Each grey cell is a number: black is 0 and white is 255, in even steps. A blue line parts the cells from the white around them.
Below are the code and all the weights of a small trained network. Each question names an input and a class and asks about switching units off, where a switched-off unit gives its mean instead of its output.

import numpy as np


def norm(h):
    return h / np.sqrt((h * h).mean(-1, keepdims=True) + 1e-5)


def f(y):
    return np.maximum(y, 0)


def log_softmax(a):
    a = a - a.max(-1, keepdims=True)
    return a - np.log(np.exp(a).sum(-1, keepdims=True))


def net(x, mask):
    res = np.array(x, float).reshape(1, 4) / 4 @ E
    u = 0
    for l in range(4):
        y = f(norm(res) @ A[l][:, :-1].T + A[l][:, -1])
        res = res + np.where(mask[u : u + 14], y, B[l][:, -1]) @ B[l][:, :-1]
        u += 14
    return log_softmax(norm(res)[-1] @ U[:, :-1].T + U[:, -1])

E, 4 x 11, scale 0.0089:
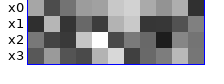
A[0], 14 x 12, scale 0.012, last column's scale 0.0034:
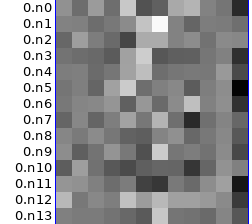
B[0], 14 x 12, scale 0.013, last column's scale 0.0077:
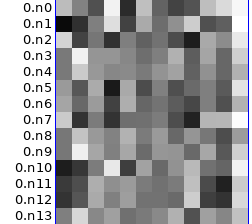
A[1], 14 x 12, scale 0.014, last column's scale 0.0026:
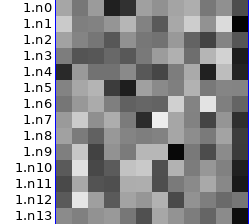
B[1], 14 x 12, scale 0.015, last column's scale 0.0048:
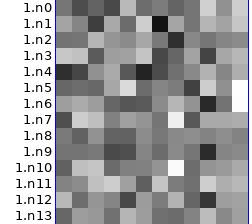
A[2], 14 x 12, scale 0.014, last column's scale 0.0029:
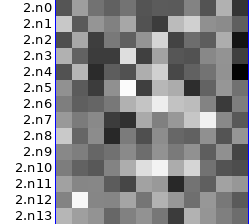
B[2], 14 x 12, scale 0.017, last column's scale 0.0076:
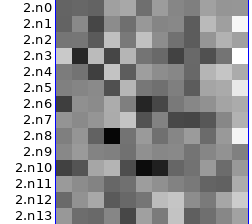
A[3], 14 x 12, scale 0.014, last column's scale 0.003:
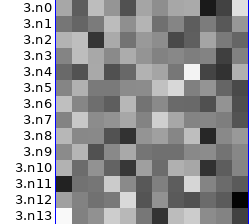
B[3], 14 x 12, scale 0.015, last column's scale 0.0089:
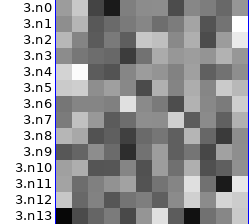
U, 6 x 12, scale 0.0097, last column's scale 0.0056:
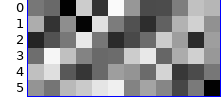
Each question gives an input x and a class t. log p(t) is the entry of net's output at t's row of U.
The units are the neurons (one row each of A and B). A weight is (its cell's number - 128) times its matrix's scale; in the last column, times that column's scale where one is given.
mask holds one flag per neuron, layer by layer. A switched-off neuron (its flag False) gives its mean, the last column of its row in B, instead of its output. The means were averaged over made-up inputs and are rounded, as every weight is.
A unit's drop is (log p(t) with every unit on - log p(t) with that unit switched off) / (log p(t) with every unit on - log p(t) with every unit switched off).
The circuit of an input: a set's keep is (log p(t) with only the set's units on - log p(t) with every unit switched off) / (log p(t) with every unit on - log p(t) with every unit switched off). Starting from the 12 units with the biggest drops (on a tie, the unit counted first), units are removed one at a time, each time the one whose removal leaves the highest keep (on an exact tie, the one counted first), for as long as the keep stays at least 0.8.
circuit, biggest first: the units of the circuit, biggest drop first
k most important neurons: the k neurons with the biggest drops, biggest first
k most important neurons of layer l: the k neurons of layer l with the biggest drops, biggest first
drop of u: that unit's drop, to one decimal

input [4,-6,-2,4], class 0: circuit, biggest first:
0.n0
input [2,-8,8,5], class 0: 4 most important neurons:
0.n0, 0.n2, 0.n7, 1.n1
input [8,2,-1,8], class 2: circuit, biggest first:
0.n1, 2.n10
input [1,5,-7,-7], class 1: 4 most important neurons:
0.n2, 0.n0, 0.n3, 1.n0
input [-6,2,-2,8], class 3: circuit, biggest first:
0.n3, 1.n10
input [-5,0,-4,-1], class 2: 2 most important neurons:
0.n10, 0.n7
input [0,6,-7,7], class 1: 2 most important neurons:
0.n2, 0.n0
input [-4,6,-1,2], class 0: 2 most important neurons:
0.n2, 0.n10
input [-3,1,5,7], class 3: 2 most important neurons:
0.n3, 0.n2
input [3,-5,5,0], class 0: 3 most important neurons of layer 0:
0.n0, 0.n2, 0.n7
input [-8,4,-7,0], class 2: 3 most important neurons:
0.n10, 0.n7, 1.n4
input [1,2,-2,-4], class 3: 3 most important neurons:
0.n13, 1.n7, 0.n7
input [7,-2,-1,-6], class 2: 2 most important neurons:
0.n12, 0.n1
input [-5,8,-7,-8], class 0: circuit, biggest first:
2.n2
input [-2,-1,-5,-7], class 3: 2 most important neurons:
1.n7, 0.n7
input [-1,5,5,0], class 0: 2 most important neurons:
0.n7, 0.n10
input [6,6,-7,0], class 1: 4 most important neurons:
0.n2, 1.n0, 0.n0, 0.n10
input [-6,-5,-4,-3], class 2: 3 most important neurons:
0.n11, 0.n7, 0.n2
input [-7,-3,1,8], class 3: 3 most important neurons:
0.n3, 0.n1, 1.n10
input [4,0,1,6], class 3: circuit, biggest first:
0.n3
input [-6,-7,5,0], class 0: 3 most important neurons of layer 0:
0.n0, 0.n1, 0.n10
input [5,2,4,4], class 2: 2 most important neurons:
0.n1, 0.n2
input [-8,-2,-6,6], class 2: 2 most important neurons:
0.n7, 0.n10
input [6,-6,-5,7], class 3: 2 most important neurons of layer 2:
2.n12, 2.n3
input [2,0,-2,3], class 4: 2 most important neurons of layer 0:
0.n2, 0.n6
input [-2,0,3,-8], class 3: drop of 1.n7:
0.1
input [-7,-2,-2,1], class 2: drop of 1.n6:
0.0
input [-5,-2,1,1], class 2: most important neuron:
1.n4
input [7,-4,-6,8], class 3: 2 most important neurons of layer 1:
1.n10, 1.n11
